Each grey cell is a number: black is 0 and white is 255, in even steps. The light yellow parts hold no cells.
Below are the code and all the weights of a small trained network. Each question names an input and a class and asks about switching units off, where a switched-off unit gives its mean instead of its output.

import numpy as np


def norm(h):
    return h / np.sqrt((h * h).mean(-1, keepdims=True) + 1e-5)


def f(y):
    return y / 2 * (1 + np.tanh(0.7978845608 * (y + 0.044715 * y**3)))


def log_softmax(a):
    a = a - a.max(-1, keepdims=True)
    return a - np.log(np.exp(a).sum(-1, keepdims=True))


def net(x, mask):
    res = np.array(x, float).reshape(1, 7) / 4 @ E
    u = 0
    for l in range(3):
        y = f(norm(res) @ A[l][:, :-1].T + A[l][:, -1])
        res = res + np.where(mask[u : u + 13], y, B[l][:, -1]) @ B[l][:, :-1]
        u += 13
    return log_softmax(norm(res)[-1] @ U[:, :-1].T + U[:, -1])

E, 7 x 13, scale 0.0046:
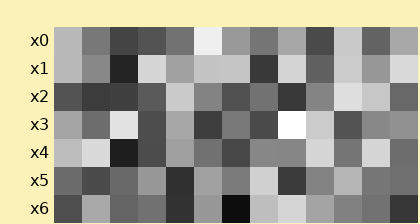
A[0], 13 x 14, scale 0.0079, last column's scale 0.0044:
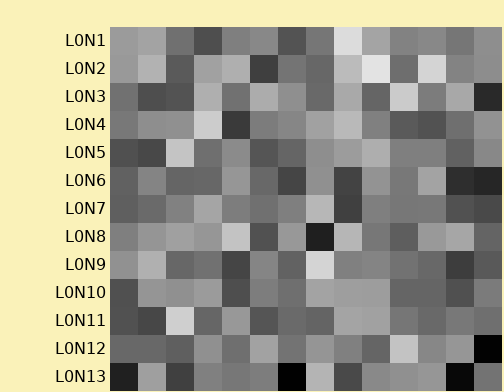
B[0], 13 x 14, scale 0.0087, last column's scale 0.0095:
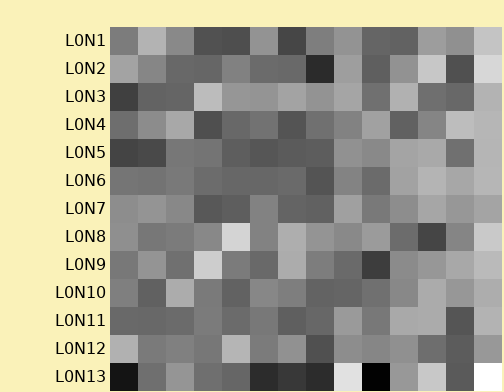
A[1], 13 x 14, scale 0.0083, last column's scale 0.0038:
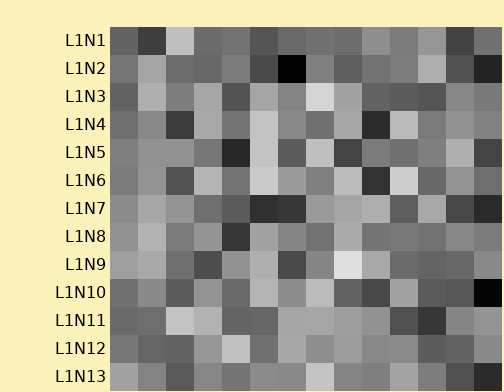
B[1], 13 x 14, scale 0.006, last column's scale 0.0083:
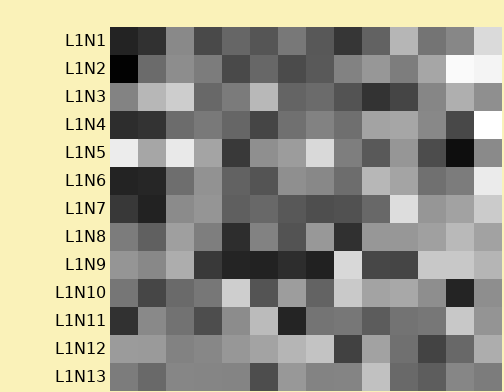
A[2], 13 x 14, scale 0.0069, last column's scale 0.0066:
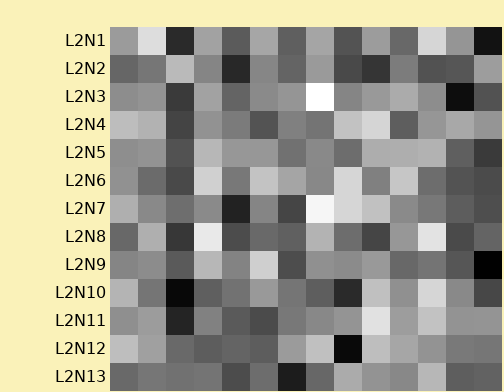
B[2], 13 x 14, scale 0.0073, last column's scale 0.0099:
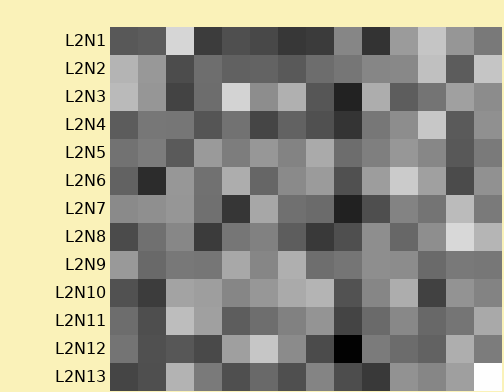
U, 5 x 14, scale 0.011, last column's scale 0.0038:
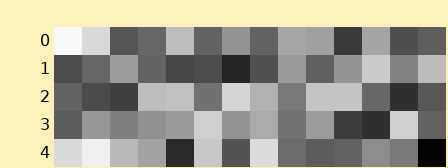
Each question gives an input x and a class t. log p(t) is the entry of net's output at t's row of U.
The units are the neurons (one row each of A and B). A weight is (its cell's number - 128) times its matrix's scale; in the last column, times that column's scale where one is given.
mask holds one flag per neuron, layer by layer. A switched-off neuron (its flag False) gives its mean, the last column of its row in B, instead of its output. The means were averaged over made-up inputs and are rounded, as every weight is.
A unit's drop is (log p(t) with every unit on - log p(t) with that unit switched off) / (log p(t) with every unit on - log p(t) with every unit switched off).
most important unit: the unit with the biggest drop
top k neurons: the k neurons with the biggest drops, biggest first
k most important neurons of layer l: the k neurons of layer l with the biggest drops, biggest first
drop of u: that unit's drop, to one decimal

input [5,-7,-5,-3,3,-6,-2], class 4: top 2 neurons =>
(L0N13 L0N2)
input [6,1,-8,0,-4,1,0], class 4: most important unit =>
L0N13
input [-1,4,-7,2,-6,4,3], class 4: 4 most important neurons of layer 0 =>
(L0N13 L0N4 L0N2 L0N5)
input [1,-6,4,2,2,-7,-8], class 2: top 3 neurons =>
(L0N13 L0N8 L0N1)
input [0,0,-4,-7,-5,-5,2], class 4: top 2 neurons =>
(L0N13 L0N4)
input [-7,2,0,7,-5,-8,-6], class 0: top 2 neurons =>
(L0N8 L0N13)
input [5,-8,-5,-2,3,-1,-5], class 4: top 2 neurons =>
(L0N13 L0N2)
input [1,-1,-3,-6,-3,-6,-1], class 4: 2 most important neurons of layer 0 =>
(L0N13 L0N2)
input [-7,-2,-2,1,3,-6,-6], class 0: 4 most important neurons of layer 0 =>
(L0N8 L0N13 L0N1 L0N4)
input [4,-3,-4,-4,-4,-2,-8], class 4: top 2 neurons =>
(L0N13 L0N3)
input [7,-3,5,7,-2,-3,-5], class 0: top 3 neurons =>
(L0N8 L0N13 L2N13)
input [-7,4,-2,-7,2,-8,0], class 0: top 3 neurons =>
(L0N8 L0N13 L0N1)
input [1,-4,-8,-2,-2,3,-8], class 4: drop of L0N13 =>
0.5
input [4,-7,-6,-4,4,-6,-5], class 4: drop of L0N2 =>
0.3
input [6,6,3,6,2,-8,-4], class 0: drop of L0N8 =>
0.6
